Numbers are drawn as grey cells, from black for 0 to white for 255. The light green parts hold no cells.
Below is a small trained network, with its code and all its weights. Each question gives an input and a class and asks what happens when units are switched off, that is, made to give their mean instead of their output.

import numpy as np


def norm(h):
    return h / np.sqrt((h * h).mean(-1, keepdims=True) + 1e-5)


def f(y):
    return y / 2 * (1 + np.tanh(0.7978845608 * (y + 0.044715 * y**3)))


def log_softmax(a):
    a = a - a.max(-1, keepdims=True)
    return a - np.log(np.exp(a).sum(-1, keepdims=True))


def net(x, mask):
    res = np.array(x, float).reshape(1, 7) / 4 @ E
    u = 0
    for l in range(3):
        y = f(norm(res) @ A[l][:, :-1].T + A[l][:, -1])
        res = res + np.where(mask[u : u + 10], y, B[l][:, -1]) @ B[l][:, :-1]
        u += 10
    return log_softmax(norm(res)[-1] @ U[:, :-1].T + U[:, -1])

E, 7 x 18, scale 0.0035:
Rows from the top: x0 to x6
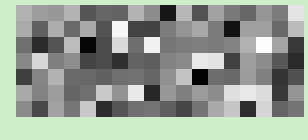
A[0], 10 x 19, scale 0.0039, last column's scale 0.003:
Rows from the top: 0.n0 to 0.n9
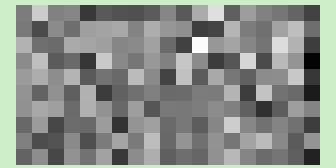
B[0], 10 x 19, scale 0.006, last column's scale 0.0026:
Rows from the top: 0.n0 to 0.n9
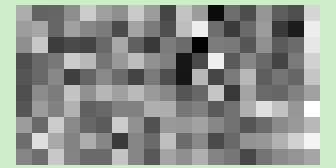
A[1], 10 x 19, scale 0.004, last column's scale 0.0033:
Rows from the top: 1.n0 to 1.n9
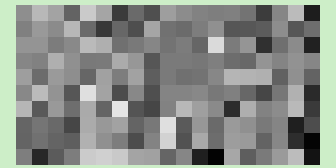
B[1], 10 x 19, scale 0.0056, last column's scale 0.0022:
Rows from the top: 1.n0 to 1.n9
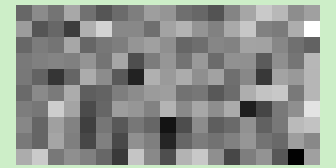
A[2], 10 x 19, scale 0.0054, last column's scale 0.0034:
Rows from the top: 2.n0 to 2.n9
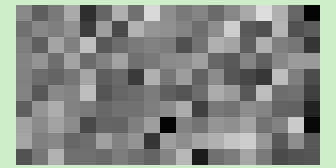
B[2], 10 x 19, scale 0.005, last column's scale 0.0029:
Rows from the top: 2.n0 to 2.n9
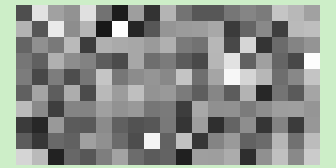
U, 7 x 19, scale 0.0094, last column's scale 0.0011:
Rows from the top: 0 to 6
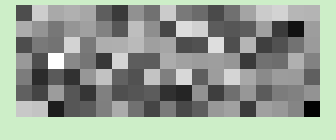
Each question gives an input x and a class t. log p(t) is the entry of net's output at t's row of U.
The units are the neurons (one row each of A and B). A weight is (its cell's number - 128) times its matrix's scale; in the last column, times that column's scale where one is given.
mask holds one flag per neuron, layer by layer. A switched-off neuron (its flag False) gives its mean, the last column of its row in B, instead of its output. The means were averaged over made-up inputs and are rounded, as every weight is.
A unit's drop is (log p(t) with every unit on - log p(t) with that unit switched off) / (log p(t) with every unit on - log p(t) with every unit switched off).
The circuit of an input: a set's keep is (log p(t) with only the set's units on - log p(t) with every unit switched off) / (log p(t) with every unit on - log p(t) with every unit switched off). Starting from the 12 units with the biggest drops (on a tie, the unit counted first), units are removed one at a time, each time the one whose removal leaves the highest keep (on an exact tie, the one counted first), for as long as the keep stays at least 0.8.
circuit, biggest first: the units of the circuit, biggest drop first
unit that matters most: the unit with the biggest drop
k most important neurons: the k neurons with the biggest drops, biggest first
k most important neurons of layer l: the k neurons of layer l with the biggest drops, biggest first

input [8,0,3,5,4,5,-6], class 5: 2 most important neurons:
[0.n4; 2.n7]
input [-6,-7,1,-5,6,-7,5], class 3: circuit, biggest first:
[2.n1]
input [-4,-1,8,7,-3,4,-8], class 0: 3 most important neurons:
[2.n0; 0.n1; 0.n8]
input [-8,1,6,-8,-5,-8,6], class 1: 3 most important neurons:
[1.n9; 0.n6; 0.n1]
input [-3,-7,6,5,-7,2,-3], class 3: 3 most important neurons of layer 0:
[0.n6; 0.n1; 0.n9]
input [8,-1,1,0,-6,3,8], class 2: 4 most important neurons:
[2.n5; 0.n5; 2.n2; 1.n7]
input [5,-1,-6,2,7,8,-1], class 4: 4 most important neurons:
[2.n8; 0.n8; 0.n2; 1.n4]
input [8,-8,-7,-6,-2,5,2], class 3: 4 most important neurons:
[2.n1; 0.n8; 0.n7; 0.n0]
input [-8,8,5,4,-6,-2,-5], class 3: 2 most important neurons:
[1.n6; 0.n4]
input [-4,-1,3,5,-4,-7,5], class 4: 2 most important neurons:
[2.n4; 0.n1]
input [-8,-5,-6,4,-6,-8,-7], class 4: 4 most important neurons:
[2.n4; 0.n8; 0.n4; 1.n1]
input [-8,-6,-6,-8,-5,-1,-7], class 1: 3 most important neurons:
[1.n9; 0.n8; 0.n4]
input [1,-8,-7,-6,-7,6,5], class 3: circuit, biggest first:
[2.n1; 0.n7]
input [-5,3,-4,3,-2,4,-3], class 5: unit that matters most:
1.n7
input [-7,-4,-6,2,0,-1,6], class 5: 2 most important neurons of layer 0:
[0.n8; 0.n3]
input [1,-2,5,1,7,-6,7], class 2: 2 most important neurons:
[2.n2; 0.n2]
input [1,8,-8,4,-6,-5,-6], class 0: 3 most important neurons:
[1.n0; 1.n5; 0.n7]
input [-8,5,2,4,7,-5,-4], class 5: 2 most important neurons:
[1.n7; 0.n2]
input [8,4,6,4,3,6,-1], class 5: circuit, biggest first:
[2.n7; 0.n4]
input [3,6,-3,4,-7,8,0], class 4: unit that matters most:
2.n8
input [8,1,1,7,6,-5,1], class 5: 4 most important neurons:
[0.n4; 0.n1; 2.n7; 1.n9]
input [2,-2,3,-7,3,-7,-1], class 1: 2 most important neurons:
[1.n9; 1.n4]
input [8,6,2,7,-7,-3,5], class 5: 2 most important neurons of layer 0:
[0.n4; 0.n1]
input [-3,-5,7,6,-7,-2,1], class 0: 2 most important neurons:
[2.n0; 0.n1]
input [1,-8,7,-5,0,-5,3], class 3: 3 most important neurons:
[2.n1; 0.n6; 1.n5]
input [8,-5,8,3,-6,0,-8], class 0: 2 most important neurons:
[2.n0; 0.n8]
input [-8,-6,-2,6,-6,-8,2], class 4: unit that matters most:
2.n4
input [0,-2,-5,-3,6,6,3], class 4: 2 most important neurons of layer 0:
[0.n8; 0.n2]
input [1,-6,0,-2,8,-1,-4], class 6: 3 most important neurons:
[2.n9; 1.n6; 2.n6]
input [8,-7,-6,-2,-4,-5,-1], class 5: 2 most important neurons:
[0.n4; 2.n7]
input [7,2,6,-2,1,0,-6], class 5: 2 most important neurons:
[0.n4; 0.n6]
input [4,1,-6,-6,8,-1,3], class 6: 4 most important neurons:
[2.n9; 0.n8; 0.n0; 2.n6]
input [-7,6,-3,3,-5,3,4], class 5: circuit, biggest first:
[1.n7; 1.n8]
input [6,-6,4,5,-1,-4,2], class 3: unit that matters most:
0.n1
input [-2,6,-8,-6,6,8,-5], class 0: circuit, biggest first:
[1.n5; 1.n0]
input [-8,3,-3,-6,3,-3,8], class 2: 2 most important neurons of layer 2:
[2.n5; 2.n2]
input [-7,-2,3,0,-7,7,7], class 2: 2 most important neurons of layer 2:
[2.n5; 2.n2]
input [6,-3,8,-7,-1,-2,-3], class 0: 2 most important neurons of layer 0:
[0.n0; 0.n8]
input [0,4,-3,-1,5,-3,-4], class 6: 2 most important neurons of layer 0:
[0.n8; 0.n7]
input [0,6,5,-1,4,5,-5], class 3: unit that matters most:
0.n6
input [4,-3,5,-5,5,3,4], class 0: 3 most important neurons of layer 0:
[0.n2; 0.n0; 0.n3]
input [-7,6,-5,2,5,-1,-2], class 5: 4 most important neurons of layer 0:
[0.n8; 0.n7; 0.n9; 0.n2]
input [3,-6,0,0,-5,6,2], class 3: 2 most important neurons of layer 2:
[2.n1; 2.n4]
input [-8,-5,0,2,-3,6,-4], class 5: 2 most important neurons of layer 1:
[1.n7; 1.n8]
